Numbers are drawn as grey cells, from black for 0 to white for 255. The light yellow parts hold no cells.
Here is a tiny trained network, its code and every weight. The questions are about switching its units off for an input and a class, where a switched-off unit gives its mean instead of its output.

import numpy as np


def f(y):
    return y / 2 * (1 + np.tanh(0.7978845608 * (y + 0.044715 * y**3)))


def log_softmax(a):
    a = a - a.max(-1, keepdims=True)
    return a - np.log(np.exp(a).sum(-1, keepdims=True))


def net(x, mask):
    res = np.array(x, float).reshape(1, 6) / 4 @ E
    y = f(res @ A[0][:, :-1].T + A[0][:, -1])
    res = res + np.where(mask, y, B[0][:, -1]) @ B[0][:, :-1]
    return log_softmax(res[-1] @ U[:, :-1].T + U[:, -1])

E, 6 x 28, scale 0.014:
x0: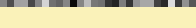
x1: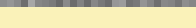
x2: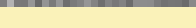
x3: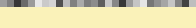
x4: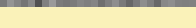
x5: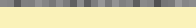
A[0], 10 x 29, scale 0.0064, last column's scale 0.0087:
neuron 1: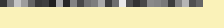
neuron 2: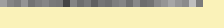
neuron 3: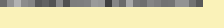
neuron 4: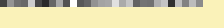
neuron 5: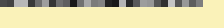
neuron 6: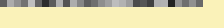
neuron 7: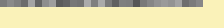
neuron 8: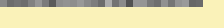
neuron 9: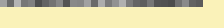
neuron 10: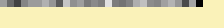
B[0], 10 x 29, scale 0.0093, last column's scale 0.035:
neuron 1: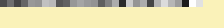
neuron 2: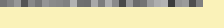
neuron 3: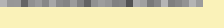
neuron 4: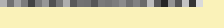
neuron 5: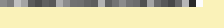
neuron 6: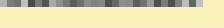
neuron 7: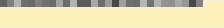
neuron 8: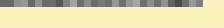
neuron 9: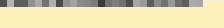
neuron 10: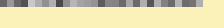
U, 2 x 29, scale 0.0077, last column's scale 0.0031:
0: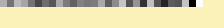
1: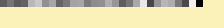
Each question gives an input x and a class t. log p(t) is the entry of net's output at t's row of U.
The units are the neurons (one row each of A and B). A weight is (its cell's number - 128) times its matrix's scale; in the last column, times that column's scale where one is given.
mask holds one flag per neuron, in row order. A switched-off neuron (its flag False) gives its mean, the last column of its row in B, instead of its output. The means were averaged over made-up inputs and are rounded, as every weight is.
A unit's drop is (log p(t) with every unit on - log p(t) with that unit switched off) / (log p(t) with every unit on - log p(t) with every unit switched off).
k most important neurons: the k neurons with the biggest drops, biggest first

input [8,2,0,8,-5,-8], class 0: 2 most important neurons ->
[neuron 1; neuron 5]
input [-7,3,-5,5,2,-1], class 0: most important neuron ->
[neuron 4]
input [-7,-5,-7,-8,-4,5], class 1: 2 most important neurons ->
[neuron 1; neuron 5]
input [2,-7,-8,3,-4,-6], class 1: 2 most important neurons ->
[neuron 5; neuron 4]
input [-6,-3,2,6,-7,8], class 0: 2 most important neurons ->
[neuron 1; neuron 4]
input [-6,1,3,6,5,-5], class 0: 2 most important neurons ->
[neuron 1; neuron 4]
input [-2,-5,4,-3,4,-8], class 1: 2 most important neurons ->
[neuron 5; neuron 1]
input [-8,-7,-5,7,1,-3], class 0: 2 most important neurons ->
[neuron 4; neuron 1]
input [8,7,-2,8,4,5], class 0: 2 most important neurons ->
[neuron 1; neuron 5]
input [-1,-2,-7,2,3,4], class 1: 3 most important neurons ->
[neuron 5; neuron 4; neuron 6]
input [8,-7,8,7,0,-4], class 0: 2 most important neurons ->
[neuron 1; neuron 5]
